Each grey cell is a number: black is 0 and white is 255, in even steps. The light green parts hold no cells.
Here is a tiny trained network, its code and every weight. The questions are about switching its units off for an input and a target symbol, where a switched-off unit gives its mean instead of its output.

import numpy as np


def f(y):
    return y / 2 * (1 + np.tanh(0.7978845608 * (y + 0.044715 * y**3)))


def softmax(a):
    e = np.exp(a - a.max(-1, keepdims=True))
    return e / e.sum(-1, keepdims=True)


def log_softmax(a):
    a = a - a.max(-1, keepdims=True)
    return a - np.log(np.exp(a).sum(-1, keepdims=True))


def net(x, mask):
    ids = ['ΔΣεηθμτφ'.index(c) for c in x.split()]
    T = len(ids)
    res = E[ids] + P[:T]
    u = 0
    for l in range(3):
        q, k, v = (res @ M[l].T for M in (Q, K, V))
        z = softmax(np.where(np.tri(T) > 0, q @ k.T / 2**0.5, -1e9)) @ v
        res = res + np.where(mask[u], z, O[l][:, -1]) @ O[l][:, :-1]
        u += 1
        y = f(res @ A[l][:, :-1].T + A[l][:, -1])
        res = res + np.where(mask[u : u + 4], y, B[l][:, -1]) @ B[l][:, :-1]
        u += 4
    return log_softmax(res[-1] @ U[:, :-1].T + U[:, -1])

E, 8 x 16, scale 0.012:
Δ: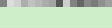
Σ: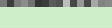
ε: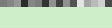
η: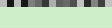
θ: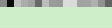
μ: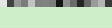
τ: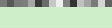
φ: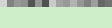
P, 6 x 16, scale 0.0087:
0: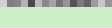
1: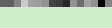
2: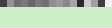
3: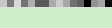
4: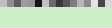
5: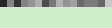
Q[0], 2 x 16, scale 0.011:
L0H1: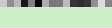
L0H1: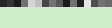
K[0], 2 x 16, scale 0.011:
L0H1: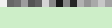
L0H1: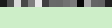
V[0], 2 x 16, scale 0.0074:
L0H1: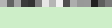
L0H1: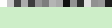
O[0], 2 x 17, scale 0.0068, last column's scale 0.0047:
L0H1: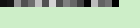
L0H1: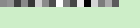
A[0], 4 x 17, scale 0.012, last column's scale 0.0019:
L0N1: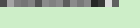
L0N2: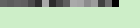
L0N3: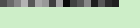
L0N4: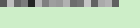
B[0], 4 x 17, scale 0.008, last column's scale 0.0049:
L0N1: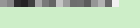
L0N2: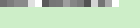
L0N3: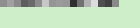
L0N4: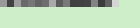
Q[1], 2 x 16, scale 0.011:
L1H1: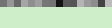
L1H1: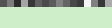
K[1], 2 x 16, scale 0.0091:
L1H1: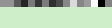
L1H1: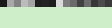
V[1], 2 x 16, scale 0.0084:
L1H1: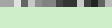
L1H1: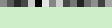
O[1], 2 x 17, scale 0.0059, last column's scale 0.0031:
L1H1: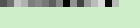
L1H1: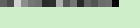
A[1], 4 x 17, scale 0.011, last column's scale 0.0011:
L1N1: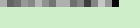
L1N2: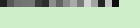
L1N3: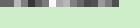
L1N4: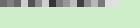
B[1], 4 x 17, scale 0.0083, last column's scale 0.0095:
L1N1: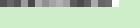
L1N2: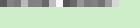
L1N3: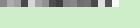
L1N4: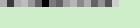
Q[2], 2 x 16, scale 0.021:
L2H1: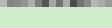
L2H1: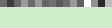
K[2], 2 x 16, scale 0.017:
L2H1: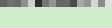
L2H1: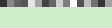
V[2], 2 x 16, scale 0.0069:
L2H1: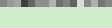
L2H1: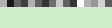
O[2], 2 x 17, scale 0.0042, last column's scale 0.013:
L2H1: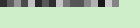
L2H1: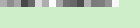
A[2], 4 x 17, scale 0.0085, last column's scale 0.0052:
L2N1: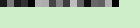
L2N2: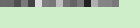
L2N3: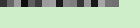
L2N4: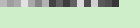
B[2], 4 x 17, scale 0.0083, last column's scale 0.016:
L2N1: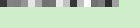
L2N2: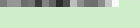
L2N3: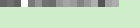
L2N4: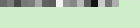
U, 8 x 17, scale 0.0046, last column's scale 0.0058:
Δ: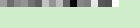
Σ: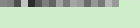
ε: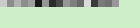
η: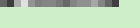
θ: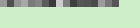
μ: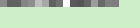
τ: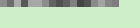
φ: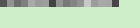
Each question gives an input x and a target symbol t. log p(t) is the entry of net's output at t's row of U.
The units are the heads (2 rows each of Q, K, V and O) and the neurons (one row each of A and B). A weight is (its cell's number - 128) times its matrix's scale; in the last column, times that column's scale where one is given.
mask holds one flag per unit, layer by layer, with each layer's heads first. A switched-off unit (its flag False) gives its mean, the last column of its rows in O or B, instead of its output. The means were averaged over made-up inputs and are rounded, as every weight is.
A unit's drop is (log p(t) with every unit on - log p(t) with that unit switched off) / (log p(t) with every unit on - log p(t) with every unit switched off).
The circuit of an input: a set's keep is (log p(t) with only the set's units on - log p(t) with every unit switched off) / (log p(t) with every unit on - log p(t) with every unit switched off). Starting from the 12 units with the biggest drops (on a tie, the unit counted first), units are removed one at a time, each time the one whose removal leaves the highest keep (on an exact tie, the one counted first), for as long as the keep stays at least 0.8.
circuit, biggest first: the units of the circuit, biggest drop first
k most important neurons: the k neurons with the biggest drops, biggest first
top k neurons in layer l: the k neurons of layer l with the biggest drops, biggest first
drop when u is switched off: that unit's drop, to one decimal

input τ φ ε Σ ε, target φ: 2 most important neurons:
L0N2, L2N4
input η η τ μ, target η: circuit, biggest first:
L0H1, L2N3, L1H1
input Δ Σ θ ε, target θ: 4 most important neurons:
L0N4, L2N4, L2N2, L0N1
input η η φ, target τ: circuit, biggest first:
L0H1, L1N3, L0N4, L2N2
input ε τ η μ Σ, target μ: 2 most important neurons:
L0N2, L0N1
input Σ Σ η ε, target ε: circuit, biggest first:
L0H1
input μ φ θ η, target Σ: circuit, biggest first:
L0H1, L2N2, L1N1
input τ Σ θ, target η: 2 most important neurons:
L1N4, L1N2
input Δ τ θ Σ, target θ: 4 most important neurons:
L0N4, L2N4, L0N1, L2N2
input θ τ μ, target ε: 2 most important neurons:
L0N1, L1N4
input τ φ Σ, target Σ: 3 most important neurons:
L2N2, L1N2, L1N3
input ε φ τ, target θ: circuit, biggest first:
L1H1, L0N4
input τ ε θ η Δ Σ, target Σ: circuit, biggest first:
L1N2, L1N3, L2N2
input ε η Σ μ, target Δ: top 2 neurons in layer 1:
L1N3, L1N1
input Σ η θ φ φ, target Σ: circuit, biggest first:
L0H1, L2N2
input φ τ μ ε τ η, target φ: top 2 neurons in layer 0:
L0N1, L0N4
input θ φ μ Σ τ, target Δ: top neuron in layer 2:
L2N2
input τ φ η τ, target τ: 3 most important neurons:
L1N3, L2N2, L1N1
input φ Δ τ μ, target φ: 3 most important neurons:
L2N1, L2N2, L1N1
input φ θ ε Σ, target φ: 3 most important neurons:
L2N1, L2N2, L1N1
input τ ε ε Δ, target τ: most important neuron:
L2N2
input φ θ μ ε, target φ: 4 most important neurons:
L2N1, L2N2, L1N1, L1N4
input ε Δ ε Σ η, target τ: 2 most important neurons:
L0N2, L0N1
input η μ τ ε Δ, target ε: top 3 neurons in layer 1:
L1N1, L1N4, L1N2
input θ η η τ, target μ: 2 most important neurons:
L1N3, L2N3
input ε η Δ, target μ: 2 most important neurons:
L0N1, L2N3
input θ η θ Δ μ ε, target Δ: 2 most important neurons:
L1N2, L2N2
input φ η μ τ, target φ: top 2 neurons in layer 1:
L1N1, L1N4
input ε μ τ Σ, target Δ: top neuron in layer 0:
L0N2
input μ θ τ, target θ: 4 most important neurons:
L0N4, L0N2, L1N3, L1N1
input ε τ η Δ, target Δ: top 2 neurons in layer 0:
L0N2, L0N1
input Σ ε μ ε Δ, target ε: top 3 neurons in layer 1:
L1N4, L1N1, L1N2
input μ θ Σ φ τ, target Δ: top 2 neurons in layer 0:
L0N1, L0N2
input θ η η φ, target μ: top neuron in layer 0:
L0N2
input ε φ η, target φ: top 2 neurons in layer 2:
L2N1, L2N2
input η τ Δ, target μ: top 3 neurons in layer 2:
L2N3, L2N2, L2N4
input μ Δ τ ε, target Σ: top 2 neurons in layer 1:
L1N1, L1N3
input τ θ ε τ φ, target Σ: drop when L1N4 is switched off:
-0.1
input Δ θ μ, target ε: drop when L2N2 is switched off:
-0.1
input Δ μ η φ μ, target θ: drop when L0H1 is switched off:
0.2
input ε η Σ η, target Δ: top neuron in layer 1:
L1N3
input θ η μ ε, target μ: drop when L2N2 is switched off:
0.2
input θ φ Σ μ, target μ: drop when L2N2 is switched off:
0.1
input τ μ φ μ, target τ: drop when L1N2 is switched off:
0.0
